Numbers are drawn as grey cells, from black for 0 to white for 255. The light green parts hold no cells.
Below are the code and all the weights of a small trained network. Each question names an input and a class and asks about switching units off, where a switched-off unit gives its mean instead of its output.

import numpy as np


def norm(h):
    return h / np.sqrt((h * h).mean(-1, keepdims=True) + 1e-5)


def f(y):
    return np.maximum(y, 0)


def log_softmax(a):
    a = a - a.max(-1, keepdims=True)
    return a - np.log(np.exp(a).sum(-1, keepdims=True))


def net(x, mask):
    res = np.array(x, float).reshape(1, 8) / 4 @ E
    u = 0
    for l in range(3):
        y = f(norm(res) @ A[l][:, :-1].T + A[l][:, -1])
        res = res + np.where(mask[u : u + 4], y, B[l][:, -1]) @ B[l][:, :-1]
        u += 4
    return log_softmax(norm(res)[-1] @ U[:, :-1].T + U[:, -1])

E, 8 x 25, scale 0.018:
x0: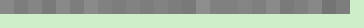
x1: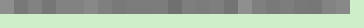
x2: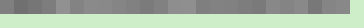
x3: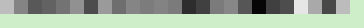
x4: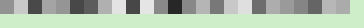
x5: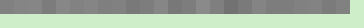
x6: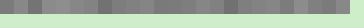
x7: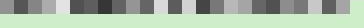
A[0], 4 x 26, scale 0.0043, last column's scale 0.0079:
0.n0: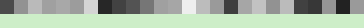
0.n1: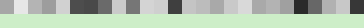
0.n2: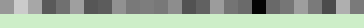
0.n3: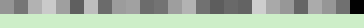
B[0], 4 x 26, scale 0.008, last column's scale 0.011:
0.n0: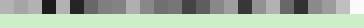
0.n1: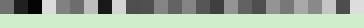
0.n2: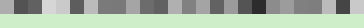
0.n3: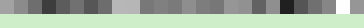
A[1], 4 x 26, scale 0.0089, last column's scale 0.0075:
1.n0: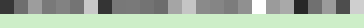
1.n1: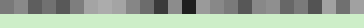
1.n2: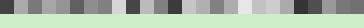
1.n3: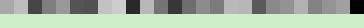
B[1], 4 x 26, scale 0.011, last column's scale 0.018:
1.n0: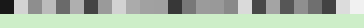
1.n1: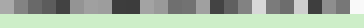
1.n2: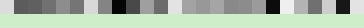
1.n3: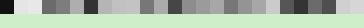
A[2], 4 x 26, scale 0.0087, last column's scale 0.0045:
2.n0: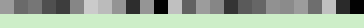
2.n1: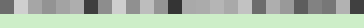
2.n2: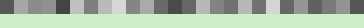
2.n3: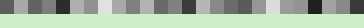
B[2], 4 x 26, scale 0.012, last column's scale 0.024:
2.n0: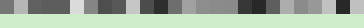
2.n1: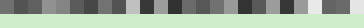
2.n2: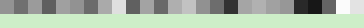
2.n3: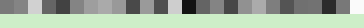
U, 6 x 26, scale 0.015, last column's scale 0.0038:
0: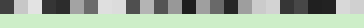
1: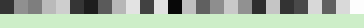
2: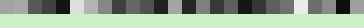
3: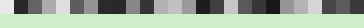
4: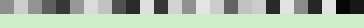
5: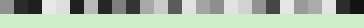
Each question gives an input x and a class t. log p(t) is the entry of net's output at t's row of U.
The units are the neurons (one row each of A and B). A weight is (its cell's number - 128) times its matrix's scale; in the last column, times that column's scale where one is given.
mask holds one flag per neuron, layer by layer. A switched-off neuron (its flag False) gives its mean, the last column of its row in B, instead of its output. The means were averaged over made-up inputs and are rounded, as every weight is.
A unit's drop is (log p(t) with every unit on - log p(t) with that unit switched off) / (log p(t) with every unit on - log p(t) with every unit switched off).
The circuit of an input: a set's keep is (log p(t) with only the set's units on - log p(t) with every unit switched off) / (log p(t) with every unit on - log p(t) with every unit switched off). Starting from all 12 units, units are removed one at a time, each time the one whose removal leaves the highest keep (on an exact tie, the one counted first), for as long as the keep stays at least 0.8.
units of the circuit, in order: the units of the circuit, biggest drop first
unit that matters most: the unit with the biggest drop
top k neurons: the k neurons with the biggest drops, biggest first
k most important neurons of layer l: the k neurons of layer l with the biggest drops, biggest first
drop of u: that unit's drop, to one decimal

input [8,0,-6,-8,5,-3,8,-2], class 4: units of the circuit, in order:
(1.n2)
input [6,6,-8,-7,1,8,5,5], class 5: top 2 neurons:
(1.n2 1.n3)
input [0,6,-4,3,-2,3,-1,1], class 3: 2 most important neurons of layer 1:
(1.n0 1.n1)
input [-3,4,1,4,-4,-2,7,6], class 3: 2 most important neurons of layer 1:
(1.n0 1.n3)
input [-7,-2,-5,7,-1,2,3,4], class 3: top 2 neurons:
(1.n0 1.n3)
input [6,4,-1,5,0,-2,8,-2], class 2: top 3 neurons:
(1.n0 0.n2 1.n3)
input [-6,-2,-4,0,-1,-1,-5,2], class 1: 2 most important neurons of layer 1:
(1.n1 1.n2)
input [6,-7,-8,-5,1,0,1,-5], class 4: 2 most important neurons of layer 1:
(1.n2 1.n3)
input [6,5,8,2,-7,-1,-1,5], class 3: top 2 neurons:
(1.n3 1.n0)
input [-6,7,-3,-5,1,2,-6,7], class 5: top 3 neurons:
(1.n2 1.n3 0.n1)
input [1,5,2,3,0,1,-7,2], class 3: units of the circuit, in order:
(1.n0 2.n3)
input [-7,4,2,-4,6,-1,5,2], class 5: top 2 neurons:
(1.n2 0.n1)
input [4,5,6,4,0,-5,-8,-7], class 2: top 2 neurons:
(1.n0 2.n0)
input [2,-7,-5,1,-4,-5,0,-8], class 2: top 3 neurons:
(1.n3 2.n0 1.n0)
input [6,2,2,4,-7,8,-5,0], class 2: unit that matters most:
2.n1
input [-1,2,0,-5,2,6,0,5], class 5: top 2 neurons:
(1.n2 1.n3)
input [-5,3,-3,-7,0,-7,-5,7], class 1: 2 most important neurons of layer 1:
(1.n0 1.n1)
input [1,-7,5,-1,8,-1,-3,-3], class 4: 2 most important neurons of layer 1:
(1.n2 1.n0)
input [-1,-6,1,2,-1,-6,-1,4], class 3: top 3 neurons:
(1.n0 1.n3 2.n2)
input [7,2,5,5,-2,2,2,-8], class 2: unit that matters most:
1.n0
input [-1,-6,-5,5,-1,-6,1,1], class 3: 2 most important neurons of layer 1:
(1.n0 1.n1)
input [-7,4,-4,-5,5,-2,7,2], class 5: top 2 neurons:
(1.n2 0.n1)
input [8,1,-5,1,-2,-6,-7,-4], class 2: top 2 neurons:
(1.n0 1.n3)
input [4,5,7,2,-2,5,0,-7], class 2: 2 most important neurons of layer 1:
(1.n0 1.n3)
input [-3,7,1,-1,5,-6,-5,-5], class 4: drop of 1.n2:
1.5
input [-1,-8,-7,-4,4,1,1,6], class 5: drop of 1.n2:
0.8
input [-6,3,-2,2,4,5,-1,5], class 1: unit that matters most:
1.n3
